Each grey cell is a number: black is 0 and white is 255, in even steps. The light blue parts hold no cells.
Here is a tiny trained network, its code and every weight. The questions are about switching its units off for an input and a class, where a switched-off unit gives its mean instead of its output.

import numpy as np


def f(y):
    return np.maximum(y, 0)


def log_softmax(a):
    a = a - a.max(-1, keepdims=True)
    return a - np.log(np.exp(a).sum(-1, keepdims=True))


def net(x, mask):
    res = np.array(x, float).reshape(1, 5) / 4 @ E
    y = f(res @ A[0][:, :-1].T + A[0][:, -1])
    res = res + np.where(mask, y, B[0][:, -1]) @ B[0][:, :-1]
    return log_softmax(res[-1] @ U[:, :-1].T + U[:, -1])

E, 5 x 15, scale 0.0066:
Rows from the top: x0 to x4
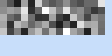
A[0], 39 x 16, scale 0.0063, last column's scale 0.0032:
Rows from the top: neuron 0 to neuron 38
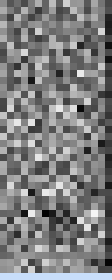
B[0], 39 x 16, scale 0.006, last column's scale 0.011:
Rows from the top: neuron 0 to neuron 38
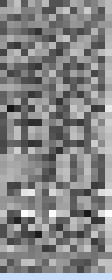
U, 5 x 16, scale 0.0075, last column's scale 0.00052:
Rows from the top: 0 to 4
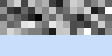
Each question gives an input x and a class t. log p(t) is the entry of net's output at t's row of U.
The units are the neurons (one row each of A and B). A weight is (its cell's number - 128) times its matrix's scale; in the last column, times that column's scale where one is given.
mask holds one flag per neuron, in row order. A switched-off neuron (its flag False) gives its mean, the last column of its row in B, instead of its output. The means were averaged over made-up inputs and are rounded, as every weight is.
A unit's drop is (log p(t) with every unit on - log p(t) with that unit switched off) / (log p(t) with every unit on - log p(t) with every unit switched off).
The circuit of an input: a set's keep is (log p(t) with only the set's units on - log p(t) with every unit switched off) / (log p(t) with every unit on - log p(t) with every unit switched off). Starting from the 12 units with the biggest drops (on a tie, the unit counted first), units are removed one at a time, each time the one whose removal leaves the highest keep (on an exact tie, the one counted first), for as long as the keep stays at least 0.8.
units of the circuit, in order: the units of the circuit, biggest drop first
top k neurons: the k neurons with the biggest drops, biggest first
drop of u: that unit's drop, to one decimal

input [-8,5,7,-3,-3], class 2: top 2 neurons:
[neuron 17; neuron 20]
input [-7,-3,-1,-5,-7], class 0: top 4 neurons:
[neuron 14; neuron 32; neuron 7; neuron 18]
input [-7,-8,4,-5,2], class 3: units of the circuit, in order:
[neuron 30]
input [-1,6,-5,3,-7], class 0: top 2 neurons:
[neuron 30; neuron 7]
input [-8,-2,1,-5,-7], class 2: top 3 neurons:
[neuron 17; neuron 20; neuron 13]
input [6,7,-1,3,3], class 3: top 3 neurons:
[neuron 27; neuron 37; neuron 17]
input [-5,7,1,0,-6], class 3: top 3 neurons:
[neuron 27; neuron 37; neuron 21]
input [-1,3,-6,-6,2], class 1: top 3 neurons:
[neuron 15; neuron 26; neuron 6]
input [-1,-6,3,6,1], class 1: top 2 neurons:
[neuron 31; neuron 27]
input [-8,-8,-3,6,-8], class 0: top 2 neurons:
[neuron 32; neuron 7]
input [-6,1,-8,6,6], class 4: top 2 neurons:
[neuron 35; neuron 22]
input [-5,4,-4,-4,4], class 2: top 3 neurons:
[neuron 30; neuron 17; neuron 13]
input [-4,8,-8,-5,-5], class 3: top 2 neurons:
[neuron 27; neuron 37]
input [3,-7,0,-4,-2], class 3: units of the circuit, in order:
[neuron 30]
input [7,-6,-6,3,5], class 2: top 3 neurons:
[neuron 33; neuron 9; neuron 11]
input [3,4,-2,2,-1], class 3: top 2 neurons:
[neuron 27; neuron 17]
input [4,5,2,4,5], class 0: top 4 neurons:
[neuron 30; neuron 21; neuron 16; neuron 0]
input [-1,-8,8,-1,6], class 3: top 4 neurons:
[neuron 30; neuron 35; neuron 22; neuron 25]
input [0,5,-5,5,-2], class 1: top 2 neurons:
[neuron 30; neuron 31]
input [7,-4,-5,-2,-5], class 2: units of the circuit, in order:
[neuron 33]
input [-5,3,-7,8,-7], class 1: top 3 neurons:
[neuron 31; neuron 10; neuron 34]
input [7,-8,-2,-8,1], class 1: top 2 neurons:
[neuron 15; neuron 26]
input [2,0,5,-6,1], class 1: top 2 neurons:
[neuron 15; neuron 6]
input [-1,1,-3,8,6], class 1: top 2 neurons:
[neuron 31; neuron 10]
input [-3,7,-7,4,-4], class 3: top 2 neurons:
[neuron 27; neuron 37]
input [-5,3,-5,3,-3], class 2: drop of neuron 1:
0.1
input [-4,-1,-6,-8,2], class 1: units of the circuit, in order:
[neuron 15]
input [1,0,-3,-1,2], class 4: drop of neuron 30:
0.2
